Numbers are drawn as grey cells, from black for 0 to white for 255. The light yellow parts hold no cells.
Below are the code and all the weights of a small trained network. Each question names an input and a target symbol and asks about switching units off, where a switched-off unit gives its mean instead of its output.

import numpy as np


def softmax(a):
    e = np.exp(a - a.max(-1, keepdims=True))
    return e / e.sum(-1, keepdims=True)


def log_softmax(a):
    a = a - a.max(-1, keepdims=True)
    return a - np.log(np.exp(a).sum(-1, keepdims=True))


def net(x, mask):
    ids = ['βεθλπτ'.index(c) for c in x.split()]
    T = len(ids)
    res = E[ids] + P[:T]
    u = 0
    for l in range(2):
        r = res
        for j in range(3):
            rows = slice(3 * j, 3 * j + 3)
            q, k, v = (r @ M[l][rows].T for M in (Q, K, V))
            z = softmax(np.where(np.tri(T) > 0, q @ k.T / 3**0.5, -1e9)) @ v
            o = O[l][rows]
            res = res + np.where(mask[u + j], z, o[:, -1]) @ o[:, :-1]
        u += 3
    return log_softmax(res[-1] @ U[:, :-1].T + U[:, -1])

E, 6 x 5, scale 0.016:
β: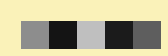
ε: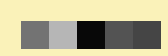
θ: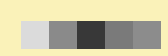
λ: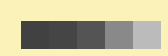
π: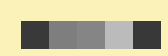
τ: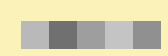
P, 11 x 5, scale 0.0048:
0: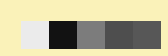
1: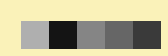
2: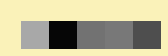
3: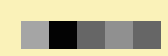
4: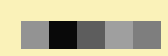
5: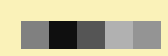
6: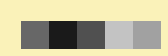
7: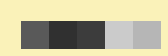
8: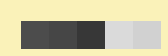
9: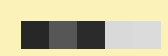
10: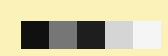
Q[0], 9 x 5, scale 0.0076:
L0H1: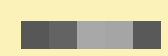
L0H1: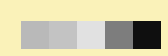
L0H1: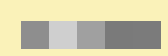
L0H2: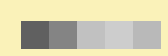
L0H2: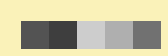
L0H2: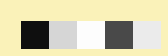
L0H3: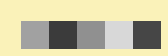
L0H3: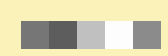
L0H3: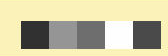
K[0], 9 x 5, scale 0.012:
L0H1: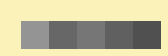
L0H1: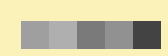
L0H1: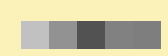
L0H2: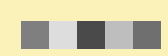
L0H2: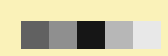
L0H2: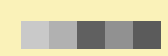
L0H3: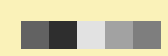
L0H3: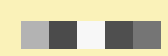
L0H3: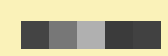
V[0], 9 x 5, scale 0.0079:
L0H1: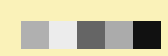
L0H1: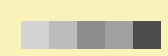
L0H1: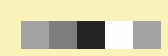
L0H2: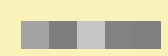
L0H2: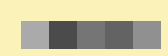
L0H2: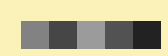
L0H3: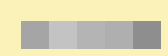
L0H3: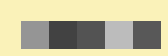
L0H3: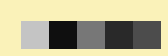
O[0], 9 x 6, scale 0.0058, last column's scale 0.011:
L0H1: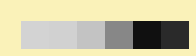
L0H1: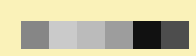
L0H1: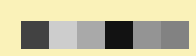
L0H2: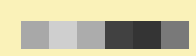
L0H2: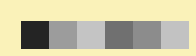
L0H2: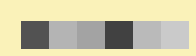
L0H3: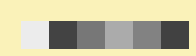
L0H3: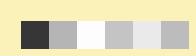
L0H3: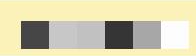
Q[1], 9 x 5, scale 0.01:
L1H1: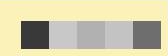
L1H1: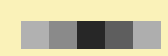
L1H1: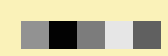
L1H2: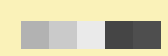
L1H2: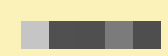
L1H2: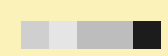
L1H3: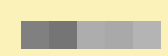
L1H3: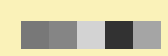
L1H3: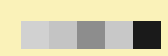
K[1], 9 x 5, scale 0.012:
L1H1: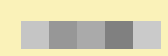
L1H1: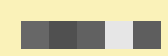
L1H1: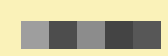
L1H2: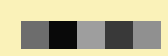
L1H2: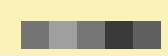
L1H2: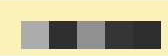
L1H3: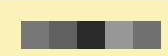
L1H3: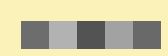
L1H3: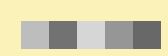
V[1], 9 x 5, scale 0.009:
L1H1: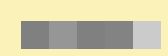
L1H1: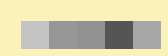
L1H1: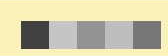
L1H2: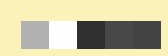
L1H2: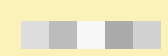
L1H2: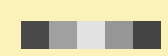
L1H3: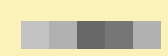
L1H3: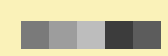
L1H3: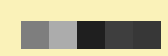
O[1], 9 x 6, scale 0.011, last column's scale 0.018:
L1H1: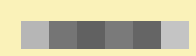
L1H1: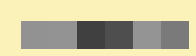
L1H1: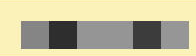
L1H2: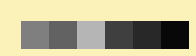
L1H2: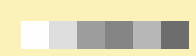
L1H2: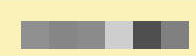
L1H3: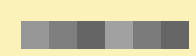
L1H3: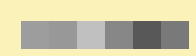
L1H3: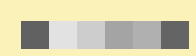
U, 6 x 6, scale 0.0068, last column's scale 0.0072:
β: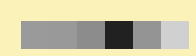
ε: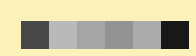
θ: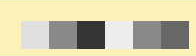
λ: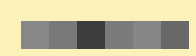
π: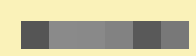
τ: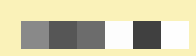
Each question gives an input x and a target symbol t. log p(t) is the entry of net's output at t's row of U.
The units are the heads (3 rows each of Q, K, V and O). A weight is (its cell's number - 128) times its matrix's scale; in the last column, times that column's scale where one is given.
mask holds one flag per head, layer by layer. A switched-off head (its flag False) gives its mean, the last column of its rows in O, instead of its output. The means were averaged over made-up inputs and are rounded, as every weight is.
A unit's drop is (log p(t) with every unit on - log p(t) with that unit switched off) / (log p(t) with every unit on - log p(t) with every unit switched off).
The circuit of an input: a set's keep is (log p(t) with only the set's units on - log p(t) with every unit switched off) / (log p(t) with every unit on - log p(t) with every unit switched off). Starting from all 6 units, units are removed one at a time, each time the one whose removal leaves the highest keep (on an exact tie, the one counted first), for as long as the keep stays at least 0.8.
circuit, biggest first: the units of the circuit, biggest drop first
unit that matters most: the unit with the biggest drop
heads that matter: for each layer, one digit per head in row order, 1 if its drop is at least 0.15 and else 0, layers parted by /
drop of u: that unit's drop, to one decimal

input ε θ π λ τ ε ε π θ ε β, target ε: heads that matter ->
000 / 001
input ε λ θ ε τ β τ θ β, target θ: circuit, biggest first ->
[L1H2]
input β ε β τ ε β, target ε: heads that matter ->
000 / 101
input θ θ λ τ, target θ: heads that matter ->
011 / 010
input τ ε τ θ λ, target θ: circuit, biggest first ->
[L1H2, L0H3]
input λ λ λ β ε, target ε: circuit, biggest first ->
[L0H2, L1H3]
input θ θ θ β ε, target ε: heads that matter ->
110 / 001
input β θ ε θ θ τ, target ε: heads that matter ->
001 / 001
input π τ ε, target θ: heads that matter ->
101 / 010
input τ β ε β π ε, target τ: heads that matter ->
101 / 110
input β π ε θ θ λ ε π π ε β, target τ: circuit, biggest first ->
[L1H2, L0H3]
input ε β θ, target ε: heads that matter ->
110 / 001
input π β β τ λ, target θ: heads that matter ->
100 / 010
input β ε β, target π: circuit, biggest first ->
[L1H2]
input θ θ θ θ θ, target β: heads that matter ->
100 / 010
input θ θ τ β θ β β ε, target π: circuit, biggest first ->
[L0H1, L1H2]
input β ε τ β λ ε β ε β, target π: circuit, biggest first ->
[L1H2, L0H2, L0H1]
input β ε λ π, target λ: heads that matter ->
111 / 111
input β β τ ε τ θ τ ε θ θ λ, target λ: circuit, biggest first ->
[L0H1, L1H3]
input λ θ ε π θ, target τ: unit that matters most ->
L1H1
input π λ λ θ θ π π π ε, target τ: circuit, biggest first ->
[L1H1, L1H2]
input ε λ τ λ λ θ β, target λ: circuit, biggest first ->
[L0H1, L1H3, L1H2]
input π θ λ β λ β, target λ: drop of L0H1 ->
0.3
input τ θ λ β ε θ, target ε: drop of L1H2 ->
0.1
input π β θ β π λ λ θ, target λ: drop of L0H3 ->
-0.1
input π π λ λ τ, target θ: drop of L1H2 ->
0.9
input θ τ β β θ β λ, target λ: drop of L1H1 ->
0.0
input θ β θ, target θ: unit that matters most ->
L0H1
